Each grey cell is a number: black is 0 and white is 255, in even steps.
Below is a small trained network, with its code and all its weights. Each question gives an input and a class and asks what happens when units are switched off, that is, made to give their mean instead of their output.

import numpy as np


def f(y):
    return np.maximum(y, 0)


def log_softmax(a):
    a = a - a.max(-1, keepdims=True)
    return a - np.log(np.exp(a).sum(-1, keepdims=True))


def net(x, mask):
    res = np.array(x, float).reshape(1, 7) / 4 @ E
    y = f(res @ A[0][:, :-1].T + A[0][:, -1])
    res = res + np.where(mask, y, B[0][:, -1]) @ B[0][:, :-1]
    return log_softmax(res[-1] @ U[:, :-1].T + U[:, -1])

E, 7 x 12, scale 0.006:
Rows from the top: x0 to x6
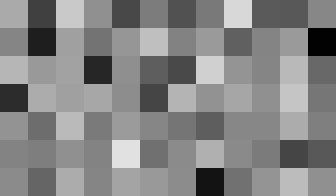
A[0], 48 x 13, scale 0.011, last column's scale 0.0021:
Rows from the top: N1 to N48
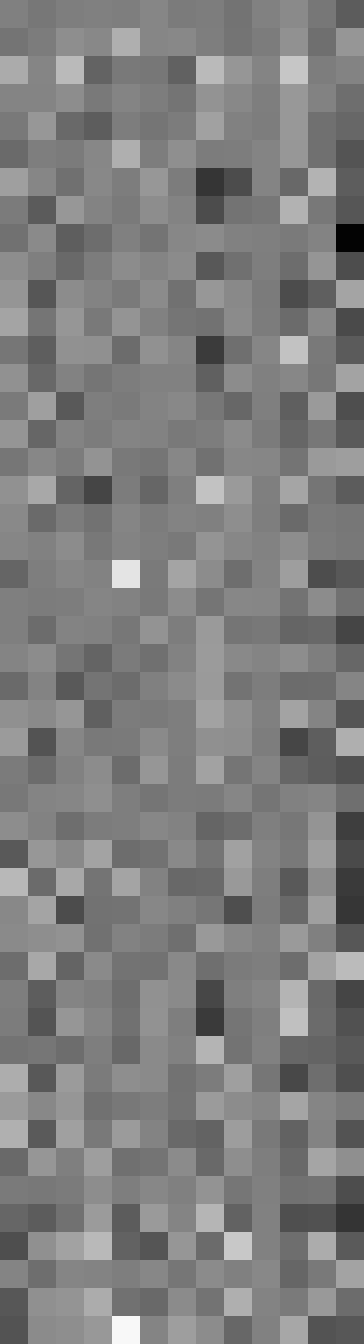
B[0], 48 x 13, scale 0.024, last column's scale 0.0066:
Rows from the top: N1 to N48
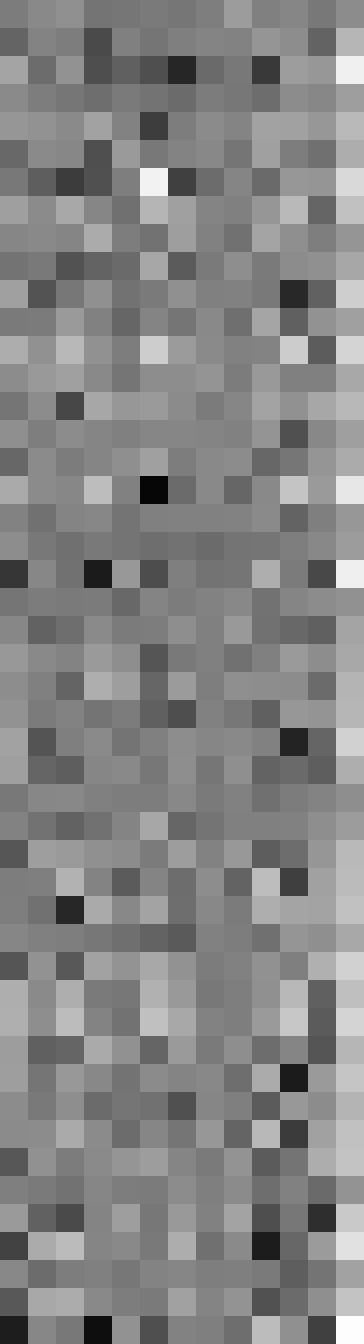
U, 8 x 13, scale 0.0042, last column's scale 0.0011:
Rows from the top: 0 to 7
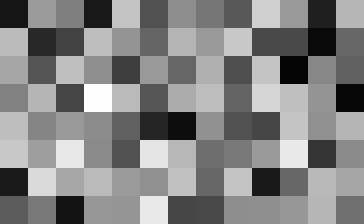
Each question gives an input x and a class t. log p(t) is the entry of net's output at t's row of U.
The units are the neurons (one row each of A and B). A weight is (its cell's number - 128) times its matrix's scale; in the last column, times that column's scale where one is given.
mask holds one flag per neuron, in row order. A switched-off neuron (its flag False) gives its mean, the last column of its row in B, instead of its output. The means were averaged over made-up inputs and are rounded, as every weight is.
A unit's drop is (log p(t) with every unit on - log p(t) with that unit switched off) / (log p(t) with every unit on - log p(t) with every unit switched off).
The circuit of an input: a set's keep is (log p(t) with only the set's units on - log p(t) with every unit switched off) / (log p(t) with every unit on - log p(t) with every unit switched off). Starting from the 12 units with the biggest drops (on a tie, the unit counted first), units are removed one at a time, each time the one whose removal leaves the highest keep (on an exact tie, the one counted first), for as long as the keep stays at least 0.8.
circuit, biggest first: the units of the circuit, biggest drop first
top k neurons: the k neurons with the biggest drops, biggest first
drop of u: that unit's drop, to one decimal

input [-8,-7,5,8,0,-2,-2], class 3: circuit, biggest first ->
(N18 N35)
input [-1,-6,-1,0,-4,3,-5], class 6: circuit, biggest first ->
(N45 N42)
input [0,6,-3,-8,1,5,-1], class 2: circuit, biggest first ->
(N39)
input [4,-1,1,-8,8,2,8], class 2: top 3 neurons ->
(N32 N41 N39)
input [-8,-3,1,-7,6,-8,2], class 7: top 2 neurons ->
(N7 N33)
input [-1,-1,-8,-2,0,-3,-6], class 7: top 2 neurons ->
(N33 N7)
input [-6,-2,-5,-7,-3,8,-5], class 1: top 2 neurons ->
(N44 N38)
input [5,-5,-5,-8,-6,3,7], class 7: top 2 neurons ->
(N7 N10)
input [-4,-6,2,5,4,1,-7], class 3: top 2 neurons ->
(N18 N5)
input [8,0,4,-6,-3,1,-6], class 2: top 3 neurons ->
(N39 N32 N41)
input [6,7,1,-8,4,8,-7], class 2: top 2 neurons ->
(N39 N32)
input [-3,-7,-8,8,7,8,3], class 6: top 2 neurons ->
(N45 N47)
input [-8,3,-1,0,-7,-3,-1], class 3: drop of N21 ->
-0.1
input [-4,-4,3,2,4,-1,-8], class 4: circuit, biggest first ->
(N18)
